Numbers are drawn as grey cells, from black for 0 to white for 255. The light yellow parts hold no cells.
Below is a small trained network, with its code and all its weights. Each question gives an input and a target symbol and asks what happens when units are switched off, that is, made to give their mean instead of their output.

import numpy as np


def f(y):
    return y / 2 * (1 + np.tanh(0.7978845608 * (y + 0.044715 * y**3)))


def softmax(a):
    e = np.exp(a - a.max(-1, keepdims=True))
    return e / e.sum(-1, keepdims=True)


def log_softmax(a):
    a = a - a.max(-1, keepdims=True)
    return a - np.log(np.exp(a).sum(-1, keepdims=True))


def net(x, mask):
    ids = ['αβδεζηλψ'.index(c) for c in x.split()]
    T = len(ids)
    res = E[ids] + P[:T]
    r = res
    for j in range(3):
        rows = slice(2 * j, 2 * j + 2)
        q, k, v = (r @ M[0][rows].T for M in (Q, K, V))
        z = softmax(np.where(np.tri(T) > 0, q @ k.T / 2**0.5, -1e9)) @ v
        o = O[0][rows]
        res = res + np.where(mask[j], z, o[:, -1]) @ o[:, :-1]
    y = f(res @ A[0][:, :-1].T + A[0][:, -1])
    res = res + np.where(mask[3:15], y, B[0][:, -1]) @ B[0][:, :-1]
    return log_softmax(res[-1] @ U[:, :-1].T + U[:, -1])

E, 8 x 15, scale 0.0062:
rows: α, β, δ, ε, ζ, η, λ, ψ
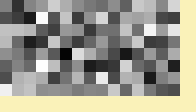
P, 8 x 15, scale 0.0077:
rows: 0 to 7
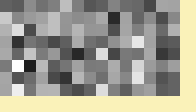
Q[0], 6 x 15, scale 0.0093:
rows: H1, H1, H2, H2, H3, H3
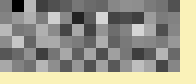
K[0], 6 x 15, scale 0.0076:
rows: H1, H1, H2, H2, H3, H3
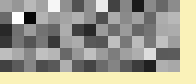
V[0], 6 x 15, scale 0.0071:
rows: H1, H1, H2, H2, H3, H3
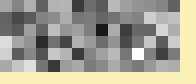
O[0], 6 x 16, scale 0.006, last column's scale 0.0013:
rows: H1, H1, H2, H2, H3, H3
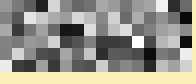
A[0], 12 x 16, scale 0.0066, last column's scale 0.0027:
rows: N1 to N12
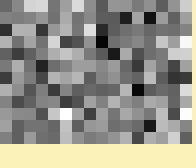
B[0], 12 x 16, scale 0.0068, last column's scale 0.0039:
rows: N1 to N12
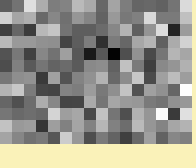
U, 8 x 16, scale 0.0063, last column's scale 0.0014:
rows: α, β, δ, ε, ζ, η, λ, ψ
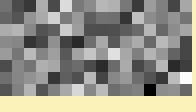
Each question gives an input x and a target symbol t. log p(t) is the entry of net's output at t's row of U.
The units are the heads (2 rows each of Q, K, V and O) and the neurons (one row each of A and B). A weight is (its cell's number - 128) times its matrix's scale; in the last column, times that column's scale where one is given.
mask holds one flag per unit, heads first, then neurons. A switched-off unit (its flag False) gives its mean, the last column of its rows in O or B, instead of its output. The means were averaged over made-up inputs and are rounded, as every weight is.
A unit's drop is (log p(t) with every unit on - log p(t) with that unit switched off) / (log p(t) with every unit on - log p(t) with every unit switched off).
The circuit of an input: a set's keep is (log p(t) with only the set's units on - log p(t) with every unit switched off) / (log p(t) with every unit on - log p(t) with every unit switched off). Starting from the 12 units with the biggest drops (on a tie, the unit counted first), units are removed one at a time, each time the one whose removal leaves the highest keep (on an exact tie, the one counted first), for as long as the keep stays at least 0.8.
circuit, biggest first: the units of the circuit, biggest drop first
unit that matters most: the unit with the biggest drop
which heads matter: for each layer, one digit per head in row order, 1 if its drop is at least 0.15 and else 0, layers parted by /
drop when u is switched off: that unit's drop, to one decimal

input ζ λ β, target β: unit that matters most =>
H3
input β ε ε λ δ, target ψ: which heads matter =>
011
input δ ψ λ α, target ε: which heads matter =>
101
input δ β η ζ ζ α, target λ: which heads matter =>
110
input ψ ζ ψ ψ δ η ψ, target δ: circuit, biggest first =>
(H2 H3 N2)
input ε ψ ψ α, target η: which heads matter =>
001
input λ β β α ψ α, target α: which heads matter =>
011
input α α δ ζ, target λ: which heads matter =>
010
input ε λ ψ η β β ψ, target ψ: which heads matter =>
010
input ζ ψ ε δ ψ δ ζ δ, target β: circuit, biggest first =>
(H2 H3 N8)
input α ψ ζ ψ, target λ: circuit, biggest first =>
(H2 N10)
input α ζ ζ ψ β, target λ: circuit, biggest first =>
(H1 N10)
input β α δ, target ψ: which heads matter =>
111
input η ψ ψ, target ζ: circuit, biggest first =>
(H3 H2)
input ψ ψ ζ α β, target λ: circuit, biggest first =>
(H1)
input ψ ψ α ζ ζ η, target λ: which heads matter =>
100
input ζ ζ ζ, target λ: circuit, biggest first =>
(H1 N10)
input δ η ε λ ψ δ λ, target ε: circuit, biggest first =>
(H1 H3)
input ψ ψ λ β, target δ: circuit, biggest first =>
(H3 H2 N2)
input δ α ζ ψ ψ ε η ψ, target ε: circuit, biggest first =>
(H3 H2)
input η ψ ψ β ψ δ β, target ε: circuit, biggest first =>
(H1)
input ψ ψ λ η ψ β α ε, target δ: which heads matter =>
111
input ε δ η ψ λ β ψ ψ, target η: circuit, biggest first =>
(H3 N3)
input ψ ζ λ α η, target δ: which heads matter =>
111
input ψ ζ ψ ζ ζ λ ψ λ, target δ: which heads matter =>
111
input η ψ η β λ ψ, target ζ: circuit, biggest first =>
(H3 N5)
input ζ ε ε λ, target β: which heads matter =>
011
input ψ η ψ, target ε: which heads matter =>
100
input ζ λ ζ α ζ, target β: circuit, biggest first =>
(H3 H2)
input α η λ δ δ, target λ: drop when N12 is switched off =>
-0.1
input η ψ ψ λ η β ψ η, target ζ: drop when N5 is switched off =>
0.2
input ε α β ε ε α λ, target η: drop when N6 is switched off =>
0.0
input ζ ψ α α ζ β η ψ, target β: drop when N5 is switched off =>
-0.1
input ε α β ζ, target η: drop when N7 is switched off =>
-0.1
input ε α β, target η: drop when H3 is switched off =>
1.1
